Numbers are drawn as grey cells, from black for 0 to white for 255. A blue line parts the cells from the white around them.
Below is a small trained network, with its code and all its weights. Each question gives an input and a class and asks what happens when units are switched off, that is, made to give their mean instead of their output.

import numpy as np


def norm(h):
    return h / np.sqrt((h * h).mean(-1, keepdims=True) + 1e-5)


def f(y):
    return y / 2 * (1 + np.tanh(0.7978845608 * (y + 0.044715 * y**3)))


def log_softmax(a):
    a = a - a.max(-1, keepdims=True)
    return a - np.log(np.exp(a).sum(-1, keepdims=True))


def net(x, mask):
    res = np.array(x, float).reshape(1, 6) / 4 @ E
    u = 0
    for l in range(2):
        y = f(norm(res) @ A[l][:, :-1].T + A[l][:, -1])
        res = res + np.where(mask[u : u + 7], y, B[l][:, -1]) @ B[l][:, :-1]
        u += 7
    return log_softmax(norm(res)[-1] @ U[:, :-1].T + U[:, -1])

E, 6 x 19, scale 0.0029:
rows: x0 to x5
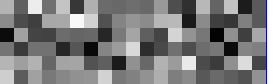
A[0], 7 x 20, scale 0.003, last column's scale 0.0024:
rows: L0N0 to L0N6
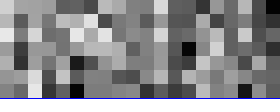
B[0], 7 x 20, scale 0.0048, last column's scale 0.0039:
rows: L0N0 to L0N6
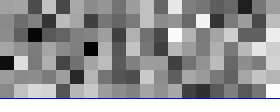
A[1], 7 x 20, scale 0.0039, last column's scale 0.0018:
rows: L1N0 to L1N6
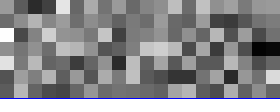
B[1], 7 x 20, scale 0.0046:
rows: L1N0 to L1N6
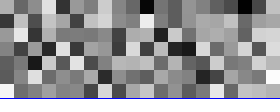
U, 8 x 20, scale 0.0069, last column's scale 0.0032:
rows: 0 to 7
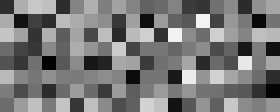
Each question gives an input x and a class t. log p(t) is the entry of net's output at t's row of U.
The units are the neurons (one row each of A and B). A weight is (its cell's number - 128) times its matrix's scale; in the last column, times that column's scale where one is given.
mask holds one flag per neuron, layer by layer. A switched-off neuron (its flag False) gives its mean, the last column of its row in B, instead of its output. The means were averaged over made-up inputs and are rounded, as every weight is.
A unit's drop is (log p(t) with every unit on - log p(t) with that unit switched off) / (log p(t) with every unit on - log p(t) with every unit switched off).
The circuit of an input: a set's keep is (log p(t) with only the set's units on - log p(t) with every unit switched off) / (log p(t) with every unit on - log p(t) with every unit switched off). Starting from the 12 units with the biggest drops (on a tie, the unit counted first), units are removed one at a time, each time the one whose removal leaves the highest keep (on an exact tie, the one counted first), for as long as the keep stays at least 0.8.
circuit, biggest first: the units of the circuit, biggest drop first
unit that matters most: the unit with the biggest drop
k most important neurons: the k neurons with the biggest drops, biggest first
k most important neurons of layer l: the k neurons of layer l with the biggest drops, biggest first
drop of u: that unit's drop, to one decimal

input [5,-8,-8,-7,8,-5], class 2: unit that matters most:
L1N4
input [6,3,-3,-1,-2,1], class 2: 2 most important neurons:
(L0N3, L0N2)
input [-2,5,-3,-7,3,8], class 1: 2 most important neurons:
(L1N3, L0N1)
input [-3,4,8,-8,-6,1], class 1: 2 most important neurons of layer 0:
(L0N3, L0N4)
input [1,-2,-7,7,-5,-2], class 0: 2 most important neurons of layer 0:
(L0N4, L0N6)
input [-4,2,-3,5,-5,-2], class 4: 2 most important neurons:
(L0N6, L1N5)
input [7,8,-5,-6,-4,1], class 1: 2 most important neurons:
(L0N1, L1N3)
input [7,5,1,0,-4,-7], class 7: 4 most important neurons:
(L0N2, L1N1, L0N4, L0N6)
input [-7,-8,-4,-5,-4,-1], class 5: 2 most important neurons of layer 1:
(L1N4, L1N2)
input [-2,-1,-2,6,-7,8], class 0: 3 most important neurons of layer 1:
(L1N5, L1N6, L1N4)
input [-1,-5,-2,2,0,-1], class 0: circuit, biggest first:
(L0N2, L1N5)
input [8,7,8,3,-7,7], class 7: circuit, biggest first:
(L1N1, L1N3, L0N2)
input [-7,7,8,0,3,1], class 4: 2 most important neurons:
(L1N2, L0N2)
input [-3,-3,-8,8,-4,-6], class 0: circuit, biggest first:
(L1N5)
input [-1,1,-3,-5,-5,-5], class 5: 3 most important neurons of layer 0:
(L0N6, L0N0, L0N2)
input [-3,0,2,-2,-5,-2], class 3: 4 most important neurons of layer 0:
(L0N6, L0N4, L0N2, L0N3)
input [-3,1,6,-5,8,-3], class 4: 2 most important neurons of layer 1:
(L1N2, L1N1)
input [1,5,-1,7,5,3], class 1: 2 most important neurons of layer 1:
(L1N3, L1N6)
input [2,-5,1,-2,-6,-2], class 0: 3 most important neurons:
(L0N6, L1N3, L0N1)
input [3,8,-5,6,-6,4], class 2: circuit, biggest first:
(L0N3)
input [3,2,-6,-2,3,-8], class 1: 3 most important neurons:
(L0N1, L1N3, L1N0)
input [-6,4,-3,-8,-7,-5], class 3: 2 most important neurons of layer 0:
(L0N6, L0N4)
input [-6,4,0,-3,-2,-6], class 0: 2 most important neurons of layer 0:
(L0N1, L0N2)
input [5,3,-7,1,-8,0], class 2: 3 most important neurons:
(L0N3, L0N2, L1N2)
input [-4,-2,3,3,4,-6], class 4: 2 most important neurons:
(L0N2, L1N2)
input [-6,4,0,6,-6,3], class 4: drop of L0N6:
0.2
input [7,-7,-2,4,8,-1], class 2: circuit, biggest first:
(L1N4)
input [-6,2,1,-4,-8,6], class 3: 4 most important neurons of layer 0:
(L0N6, L0N4, L0N2, L0N0)
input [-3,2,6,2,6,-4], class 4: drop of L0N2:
0.4
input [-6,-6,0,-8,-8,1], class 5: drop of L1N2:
0.2
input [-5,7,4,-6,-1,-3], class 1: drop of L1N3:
0.1
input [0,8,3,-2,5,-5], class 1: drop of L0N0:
0.0
